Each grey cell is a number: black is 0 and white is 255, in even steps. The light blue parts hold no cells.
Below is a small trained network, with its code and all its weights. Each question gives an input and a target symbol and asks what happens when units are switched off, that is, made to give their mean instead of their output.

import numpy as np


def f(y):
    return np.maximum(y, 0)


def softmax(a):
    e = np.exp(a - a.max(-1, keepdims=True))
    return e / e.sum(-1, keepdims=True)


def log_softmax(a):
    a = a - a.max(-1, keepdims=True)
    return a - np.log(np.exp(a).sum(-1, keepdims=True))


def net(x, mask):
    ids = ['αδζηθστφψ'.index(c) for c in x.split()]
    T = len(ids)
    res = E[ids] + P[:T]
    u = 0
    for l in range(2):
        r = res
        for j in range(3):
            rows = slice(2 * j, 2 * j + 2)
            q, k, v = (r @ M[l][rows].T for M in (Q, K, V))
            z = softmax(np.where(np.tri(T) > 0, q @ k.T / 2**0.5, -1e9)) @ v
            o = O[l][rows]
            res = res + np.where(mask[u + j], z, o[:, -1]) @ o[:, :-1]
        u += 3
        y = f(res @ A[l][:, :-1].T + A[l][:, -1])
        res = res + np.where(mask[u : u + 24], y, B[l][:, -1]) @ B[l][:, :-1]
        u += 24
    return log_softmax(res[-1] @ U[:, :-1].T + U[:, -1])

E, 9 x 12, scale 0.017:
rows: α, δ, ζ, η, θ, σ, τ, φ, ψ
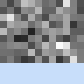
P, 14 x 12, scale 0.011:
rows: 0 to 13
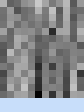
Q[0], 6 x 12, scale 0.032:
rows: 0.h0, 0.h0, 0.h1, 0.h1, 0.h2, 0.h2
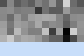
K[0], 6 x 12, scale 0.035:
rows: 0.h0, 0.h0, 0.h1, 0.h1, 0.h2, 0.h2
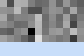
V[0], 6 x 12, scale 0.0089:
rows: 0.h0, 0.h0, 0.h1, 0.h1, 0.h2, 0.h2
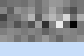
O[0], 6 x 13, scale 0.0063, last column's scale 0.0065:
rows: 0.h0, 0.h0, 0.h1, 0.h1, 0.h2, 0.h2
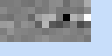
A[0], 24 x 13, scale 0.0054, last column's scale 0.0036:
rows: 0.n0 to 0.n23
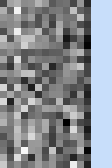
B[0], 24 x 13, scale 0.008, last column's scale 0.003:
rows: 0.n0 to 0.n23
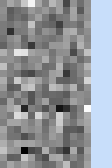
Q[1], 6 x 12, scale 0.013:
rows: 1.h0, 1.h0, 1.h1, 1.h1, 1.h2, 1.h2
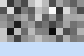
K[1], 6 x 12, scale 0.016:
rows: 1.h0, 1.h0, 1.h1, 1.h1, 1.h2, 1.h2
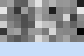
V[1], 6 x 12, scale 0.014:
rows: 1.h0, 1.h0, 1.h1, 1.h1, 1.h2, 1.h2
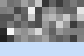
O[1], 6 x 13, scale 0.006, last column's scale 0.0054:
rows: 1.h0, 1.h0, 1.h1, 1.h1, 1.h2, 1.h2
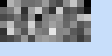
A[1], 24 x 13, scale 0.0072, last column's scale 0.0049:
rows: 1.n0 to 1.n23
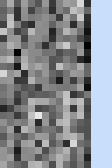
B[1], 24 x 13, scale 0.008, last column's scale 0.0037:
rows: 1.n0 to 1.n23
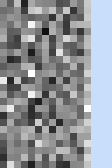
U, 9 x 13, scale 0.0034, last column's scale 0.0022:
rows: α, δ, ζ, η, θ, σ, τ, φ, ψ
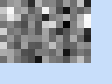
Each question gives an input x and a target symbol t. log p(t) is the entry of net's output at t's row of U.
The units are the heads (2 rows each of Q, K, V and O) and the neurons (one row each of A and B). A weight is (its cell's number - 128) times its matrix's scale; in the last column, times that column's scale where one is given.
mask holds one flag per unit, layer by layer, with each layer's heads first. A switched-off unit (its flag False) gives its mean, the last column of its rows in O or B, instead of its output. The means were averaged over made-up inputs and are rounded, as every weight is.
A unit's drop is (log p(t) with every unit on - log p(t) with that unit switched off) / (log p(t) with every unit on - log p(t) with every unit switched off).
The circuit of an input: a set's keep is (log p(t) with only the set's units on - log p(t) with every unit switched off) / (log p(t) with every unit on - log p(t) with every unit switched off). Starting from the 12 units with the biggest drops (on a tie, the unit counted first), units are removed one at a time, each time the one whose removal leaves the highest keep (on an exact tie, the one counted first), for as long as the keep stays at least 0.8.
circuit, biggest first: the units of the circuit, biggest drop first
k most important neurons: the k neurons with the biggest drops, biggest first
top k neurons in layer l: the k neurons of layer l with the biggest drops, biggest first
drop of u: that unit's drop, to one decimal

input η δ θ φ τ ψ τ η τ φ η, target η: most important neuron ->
[0.n0]
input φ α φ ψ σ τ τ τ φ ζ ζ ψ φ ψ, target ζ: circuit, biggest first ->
[1.h2; 0.h1]
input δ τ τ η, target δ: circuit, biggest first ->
[0.h1; 1.h1]
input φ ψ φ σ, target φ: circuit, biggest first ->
[1.h0; 1.n11]
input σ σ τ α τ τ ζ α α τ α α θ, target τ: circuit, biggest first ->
[1.h0; 0.n12]
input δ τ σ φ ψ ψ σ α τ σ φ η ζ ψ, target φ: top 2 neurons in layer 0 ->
[0.n9; 0.n16]
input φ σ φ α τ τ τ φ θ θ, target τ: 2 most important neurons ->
[0.n15; 0.n22]
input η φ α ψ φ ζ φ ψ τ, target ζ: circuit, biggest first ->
[0.h1; 1.h2]
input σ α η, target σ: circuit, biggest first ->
[1.h0; 1.n5]
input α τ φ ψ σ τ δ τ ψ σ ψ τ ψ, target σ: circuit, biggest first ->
[1.h0; 1.n5]
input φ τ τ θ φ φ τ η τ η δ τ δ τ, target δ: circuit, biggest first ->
[1.h1; 0.h1]
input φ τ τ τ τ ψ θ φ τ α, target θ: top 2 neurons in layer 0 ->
[0.n12; 0.n22]
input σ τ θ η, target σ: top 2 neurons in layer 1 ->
[1.n5; 1.n8]
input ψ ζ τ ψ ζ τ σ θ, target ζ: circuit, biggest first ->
[1.h2]
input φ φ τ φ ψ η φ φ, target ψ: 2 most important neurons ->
[1.n14; 0.n16]
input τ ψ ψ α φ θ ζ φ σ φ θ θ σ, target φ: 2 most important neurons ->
[0.n12; 1.n23]
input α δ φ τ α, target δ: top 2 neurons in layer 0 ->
[0.n21; 0.n14]
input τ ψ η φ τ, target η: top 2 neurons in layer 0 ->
[0.n0; 0.n7]
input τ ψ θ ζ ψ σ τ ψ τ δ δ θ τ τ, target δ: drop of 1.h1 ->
0.5
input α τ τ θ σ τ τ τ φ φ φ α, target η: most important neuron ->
[0.n21]
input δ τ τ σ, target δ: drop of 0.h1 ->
0.6
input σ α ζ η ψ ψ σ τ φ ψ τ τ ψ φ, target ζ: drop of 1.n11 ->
0.0
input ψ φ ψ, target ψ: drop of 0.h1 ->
0.1
